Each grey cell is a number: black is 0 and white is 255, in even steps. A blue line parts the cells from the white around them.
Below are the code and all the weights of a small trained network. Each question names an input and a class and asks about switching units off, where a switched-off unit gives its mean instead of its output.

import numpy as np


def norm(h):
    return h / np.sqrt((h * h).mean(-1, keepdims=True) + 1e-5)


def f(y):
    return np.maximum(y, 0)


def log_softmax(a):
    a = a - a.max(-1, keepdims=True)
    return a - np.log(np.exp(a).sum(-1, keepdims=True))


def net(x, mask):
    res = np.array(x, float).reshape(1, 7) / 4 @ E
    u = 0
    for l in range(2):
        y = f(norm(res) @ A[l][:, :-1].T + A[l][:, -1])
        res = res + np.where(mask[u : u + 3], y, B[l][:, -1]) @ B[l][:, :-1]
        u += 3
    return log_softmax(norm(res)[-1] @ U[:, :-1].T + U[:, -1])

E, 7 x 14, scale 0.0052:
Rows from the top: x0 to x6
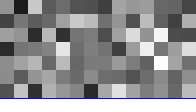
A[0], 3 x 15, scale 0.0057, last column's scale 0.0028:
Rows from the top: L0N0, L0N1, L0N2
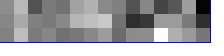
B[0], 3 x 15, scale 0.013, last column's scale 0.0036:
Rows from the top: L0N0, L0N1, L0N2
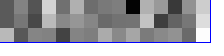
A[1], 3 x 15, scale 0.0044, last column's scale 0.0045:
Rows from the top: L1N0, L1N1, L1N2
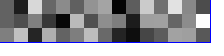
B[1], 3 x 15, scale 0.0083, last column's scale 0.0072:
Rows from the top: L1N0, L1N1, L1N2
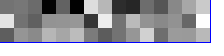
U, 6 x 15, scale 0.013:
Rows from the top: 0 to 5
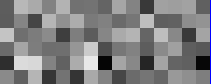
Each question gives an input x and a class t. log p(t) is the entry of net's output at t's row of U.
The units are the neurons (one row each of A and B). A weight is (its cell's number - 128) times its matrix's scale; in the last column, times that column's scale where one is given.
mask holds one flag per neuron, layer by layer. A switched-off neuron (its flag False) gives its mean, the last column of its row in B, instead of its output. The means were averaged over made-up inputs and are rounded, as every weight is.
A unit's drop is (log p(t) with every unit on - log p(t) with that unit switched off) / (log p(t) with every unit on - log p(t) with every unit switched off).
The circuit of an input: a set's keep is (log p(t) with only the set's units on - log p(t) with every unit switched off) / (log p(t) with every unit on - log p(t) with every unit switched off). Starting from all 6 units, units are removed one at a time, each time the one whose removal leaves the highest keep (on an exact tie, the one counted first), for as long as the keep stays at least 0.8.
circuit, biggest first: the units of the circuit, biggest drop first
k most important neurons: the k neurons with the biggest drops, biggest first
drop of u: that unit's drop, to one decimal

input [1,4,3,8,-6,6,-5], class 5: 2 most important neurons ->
L1N0, L0N1
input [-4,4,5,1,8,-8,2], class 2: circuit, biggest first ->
L0N2
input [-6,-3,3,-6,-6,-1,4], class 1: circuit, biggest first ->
L1N2, L0N0
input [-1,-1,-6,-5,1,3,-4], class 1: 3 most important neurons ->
L0N1, L1N2, L0N2
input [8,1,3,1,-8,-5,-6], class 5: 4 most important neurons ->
L1N0, L0N0, L0N2, L0N1
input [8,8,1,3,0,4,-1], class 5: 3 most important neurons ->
L0N0, L0N1, L1N0
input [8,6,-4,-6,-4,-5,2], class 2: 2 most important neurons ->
L1N1, L0N1
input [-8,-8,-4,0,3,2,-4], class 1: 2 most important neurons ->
L0N1, L1N2
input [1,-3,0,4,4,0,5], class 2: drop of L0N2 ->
0.4
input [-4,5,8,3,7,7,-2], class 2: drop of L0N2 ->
0.1
